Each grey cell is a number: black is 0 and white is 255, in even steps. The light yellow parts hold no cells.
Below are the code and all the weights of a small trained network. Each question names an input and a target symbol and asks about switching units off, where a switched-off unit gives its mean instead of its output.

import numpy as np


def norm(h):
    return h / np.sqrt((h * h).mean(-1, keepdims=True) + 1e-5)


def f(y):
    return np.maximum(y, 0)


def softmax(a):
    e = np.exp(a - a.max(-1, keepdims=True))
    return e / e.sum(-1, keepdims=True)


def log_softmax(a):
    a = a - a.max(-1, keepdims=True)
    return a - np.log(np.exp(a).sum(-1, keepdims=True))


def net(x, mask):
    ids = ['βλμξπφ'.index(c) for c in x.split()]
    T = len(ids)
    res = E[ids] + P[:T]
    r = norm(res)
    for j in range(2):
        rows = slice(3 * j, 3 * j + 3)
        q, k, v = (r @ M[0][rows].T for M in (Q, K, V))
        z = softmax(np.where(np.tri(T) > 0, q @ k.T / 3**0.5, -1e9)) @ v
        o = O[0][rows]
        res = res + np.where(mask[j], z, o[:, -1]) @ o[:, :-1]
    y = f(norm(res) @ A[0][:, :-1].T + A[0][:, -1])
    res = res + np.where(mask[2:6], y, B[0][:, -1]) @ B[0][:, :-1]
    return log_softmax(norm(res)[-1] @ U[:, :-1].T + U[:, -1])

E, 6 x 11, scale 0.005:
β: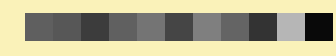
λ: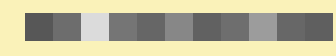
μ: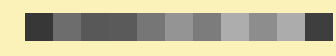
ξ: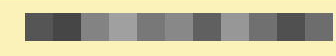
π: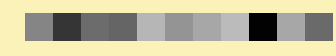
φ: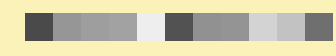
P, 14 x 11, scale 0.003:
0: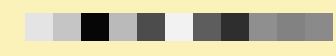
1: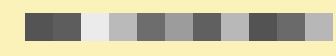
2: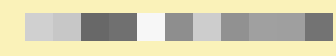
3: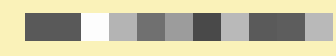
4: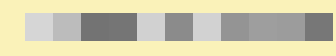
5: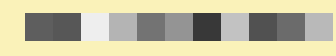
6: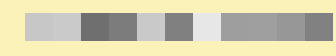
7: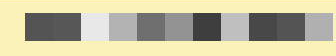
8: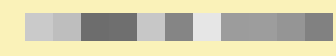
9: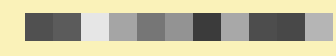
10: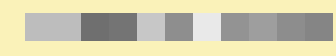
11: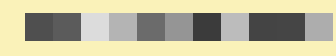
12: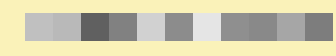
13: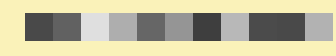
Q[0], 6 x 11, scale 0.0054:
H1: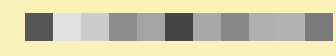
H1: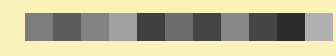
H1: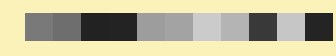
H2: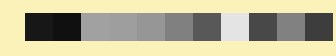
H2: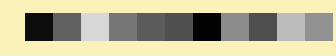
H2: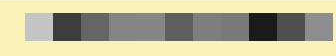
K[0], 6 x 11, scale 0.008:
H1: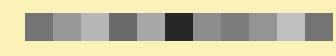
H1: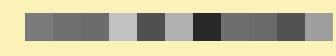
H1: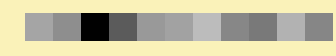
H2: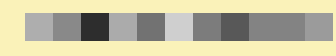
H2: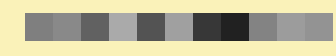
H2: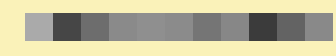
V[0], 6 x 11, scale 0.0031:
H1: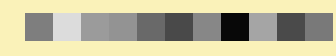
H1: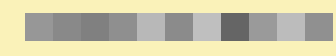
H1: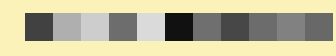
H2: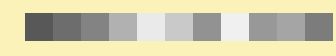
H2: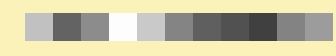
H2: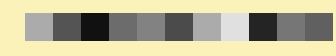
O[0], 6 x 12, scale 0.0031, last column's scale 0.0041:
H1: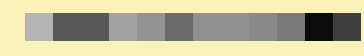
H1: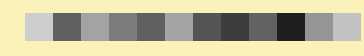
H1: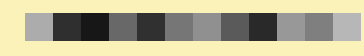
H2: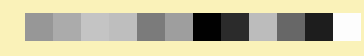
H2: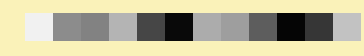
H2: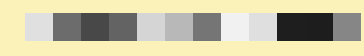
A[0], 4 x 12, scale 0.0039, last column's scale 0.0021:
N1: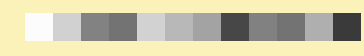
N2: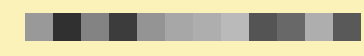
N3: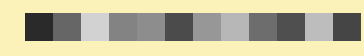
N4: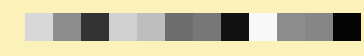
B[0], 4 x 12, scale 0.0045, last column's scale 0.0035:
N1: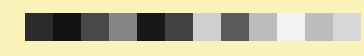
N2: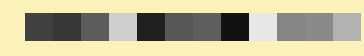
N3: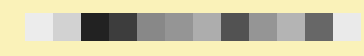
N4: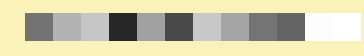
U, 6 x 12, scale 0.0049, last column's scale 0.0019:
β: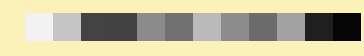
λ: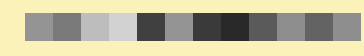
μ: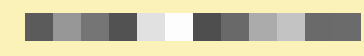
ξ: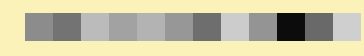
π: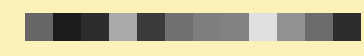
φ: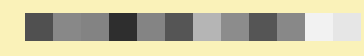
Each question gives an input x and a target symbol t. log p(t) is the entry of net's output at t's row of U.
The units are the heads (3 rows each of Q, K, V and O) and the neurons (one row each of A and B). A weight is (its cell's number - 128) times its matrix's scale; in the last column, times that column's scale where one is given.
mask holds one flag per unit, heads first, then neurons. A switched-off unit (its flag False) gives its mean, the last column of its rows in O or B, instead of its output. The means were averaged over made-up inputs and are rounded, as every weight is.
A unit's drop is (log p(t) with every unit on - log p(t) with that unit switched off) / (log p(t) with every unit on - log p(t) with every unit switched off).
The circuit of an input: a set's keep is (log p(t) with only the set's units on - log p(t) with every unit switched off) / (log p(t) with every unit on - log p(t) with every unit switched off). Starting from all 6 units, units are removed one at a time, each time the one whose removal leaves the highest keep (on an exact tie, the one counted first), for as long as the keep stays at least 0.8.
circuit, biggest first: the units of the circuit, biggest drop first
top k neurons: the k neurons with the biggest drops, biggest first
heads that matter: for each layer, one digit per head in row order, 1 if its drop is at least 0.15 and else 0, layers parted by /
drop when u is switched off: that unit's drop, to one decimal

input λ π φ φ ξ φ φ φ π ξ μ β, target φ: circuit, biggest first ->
(H2)
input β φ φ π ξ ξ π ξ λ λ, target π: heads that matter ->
01
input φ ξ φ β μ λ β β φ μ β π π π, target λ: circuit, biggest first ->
(N2, N4, N1)
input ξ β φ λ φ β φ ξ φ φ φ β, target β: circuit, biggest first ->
(H1, H2, N3, N1)
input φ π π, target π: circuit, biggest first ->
(N1, N2)
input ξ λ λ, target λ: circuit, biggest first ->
(H2, N4, H1, N1)
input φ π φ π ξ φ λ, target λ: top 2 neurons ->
(N4, N3)
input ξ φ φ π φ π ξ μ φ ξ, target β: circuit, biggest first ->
(N3, H1, H2)
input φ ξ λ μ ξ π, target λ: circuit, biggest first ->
(N4, H2)
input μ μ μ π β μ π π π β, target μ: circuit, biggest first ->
(H2, H1, N1)
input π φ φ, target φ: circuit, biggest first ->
(N4, H1)
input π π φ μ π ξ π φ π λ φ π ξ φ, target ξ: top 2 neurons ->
(N1, N3)
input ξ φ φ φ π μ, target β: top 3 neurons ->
(N3, N1, N4)
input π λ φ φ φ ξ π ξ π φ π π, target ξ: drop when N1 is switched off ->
0.1
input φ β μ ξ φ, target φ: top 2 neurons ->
(N4, N1)
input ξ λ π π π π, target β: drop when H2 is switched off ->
0.4
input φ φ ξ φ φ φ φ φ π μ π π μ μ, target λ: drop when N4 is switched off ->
0.4
